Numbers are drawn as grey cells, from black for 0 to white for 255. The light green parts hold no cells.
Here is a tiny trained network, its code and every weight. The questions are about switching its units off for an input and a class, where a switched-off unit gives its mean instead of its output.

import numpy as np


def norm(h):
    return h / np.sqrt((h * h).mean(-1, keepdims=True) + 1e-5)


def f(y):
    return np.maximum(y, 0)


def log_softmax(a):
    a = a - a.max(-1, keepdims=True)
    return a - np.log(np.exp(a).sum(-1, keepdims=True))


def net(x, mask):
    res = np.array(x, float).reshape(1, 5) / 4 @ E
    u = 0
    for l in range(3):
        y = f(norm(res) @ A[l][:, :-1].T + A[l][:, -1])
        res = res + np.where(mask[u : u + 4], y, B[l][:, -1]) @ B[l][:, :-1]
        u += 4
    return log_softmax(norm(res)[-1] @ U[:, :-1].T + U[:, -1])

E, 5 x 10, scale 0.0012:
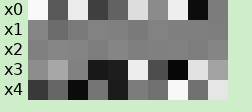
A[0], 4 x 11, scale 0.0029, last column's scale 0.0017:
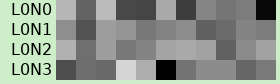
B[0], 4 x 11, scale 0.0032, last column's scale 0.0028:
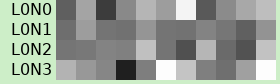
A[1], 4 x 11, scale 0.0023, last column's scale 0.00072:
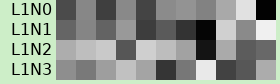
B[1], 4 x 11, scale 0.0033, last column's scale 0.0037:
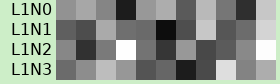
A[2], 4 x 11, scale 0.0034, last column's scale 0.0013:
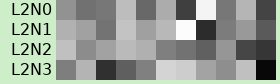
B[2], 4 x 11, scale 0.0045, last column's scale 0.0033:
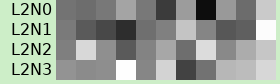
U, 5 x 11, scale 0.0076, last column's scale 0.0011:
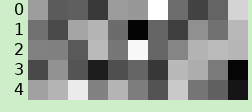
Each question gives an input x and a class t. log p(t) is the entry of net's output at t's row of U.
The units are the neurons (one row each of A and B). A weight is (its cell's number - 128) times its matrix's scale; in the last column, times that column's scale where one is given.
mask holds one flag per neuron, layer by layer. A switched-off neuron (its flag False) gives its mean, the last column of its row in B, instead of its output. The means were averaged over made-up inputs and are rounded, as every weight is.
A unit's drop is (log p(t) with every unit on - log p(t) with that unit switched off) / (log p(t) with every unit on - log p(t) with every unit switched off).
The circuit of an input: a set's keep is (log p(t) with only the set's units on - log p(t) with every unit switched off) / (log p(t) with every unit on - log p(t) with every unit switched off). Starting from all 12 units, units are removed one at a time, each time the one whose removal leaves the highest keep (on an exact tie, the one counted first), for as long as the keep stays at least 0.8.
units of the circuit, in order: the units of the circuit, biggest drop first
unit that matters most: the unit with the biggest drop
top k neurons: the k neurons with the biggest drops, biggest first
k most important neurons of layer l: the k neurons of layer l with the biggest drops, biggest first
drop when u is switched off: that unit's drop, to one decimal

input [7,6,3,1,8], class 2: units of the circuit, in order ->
(L1N1; L2N3)
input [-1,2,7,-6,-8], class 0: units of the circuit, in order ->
(L0N3; L2N1)
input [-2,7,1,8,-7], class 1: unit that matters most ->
L0N3
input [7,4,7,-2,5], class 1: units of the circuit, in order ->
(L2N0; L0N3)
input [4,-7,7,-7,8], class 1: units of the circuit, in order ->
(L2N0; L1N3)
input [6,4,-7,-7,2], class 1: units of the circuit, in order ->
(L2N0; L1N3)
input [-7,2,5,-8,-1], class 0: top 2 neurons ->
(L0N3; L2N1)
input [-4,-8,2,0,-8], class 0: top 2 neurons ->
(L2N1; L1N3)
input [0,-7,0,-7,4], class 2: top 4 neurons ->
(L0N3; L1N1; L1N2; L2N3)
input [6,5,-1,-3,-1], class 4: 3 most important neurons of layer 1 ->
(L1N1; L1N3; L1N2)
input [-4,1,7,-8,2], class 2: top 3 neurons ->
(L0N3; L2N3; L1N2)
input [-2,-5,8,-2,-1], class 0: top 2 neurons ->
(L2N1; L1N2)
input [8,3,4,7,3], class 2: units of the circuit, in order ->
(L2N3; L0N0)
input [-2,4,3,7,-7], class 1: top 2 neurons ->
(L0N3; L1N1)
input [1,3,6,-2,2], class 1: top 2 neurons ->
(L2N0; L0N0)
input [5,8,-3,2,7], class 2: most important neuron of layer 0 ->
(L0N0)
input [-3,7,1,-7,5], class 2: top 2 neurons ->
(L0N3; L2N3)
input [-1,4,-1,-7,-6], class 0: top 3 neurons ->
(L0N3; L2N1; L1N1)
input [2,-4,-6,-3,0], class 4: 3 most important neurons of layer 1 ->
(L1N1; L1N3; L1N2)
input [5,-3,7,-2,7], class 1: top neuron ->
(L2N0)
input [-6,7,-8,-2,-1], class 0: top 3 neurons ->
(L0N3; L2N1; L1N2)
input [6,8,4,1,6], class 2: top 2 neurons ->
(L1N1; L0N0)
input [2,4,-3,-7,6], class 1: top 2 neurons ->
(L2N0; L1N3)
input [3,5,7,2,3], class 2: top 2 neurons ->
(L0N0; L2N3)
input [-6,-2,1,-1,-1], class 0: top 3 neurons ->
(L0N3; L2N1; L1N2)
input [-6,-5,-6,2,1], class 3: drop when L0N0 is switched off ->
0.0
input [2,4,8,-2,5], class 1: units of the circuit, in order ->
(L2N0)
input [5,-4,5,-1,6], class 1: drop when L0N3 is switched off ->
0.5
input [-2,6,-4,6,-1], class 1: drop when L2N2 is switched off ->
0.1
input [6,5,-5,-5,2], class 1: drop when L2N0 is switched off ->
0.6
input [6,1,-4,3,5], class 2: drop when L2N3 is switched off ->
0.2
